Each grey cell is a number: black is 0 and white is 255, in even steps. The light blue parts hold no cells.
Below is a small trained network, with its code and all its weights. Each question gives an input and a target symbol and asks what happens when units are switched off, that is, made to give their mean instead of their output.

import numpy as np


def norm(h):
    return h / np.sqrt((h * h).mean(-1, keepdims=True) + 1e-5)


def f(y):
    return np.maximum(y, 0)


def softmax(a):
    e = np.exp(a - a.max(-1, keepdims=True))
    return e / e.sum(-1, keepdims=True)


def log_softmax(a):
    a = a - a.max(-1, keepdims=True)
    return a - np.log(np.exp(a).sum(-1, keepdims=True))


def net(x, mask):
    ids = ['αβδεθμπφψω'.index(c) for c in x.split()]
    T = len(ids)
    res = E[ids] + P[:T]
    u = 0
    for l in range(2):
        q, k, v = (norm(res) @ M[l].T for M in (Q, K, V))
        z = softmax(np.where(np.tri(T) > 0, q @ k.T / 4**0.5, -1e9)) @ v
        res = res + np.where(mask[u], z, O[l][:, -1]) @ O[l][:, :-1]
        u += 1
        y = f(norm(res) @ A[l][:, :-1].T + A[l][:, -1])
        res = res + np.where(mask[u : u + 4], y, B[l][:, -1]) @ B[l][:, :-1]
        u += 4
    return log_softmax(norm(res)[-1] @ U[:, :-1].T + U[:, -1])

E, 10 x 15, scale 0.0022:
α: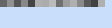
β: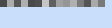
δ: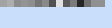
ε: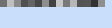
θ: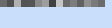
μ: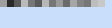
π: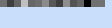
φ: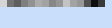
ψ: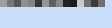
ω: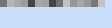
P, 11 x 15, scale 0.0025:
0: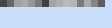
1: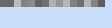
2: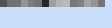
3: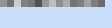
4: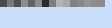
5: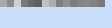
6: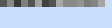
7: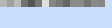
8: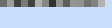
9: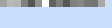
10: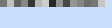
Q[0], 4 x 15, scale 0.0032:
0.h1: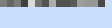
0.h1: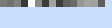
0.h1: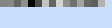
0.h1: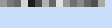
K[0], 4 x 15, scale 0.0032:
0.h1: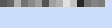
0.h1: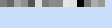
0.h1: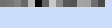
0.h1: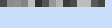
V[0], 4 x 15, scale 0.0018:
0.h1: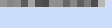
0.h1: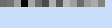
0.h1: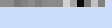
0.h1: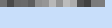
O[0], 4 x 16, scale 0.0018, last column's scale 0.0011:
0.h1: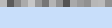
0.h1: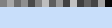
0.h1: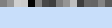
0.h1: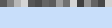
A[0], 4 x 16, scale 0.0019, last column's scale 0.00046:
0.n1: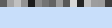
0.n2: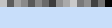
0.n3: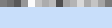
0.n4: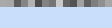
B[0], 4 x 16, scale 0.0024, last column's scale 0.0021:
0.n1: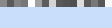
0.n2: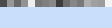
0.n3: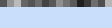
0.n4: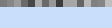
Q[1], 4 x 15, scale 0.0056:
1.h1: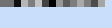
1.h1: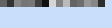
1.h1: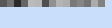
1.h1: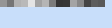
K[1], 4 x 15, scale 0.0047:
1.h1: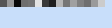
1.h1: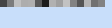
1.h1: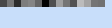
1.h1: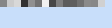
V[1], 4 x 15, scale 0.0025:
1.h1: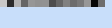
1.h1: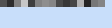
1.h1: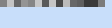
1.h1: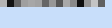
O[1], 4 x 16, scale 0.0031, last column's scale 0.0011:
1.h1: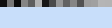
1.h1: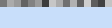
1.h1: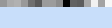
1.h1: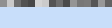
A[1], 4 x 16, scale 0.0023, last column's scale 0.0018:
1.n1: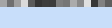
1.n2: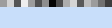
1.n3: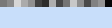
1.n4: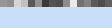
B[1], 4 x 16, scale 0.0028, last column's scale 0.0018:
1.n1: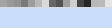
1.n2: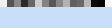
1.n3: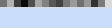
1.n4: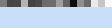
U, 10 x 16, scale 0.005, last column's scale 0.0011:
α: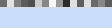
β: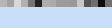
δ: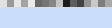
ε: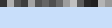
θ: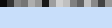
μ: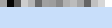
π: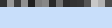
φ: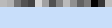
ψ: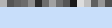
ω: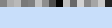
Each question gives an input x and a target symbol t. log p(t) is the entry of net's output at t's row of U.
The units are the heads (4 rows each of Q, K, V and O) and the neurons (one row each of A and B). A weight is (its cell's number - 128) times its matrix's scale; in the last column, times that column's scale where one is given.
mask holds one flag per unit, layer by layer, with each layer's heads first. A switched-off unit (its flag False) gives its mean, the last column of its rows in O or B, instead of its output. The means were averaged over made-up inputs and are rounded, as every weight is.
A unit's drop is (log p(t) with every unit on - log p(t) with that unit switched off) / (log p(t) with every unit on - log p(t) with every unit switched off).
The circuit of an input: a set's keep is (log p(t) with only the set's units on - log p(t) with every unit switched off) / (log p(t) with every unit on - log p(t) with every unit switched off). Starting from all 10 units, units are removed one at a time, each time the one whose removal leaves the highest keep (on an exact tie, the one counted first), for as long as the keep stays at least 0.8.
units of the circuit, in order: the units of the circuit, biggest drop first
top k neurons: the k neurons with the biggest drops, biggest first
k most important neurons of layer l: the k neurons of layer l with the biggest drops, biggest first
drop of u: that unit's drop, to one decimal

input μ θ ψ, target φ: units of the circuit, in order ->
[1.h1; 0.n1]
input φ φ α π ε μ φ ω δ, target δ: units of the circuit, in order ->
[0.n1; 1.h1]
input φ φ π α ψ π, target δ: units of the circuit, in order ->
[1.h1]
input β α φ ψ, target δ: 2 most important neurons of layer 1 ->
[1.n1; 1.n3]
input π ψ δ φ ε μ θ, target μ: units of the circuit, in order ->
[1.h1; 0.h1]
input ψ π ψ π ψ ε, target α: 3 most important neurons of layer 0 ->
[0.n1; 0.n2; 0.n4]
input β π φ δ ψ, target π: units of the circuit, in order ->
[0.n1; 1.n1]
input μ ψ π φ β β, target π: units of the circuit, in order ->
[0.h1; 1.h1; 0.n1; 0.n3]
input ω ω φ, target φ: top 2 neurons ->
[1.n2; 0.n1]
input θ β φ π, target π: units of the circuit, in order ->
[1.n4; 0.h1; 1.h1]
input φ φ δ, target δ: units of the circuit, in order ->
[0.n1; 1.h1; 0.h1]
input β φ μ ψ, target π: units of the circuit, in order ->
[1.h1; 0.n1]
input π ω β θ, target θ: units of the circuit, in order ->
[1.h1; 0.n1; 0.h1]
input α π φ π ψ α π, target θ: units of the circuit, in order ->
[0.h1; 1.h1]
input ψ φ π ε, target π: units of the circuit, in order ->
[1.h1; 0.h1; 0.n1]
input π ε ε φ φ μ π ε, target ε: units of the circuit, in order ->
[1.h1; 1.n2]
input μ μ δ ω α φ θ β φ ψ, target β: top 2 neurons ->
[1.n4; 1.n1]
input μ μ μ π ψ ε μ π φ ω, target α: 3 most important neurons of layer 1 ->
[1.n4; 1.n2; 1.n1]
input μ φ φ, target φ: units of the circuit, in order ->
[1.h1]
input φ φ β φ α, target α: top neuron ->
[1.n3]
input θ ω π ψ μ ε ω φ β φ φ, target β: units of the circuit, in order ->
[1.h1; 0.h1]
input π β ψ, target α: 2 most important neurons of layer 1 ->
[1.n1; 1.n2]
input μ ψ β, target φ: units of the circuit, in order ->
[1.h1; 0.h1; 0.n1]
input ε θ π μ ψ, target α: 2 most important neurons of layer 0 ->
[0.n4; 0.n1]
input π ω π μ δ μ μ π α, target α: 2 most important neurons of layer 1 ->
[1.n3; 1.n2]
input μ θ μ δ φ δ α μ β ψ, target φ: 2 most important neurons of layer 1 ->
[1.n1; 1.n4]
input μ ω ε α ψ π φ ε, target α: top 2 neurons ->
[0.n1; 0.n4]
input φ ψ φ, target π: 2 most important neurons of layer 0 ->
[0.n1; 0.n3]
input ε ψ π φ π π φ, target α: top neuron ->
[1.n2]
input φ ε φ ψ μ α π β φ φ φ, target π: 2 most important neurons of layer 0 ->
[0.n3; 0.n1]
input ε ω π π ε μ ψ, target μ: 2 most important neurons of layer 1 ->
[1.n1; 1.n2]
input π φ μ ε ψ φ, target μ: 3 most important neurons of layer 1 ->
[1.n2; 1.n3; 1.n4]
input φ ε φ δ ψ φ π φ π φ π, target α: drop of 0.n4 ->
0.0
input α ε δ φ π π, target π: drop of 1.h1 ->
0.2
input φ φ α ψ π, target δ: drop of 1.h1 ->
1.0
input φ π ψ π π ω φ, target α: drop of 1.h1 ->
0.9
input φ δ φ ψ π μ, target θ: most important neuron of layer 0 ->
[0.n3]
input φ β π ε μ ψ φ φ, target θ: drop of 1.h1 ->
0.9
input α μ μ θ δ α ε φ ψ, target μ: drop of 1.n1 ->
0.6
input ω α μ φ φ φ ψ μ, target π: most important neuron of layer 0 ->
[0.n3]
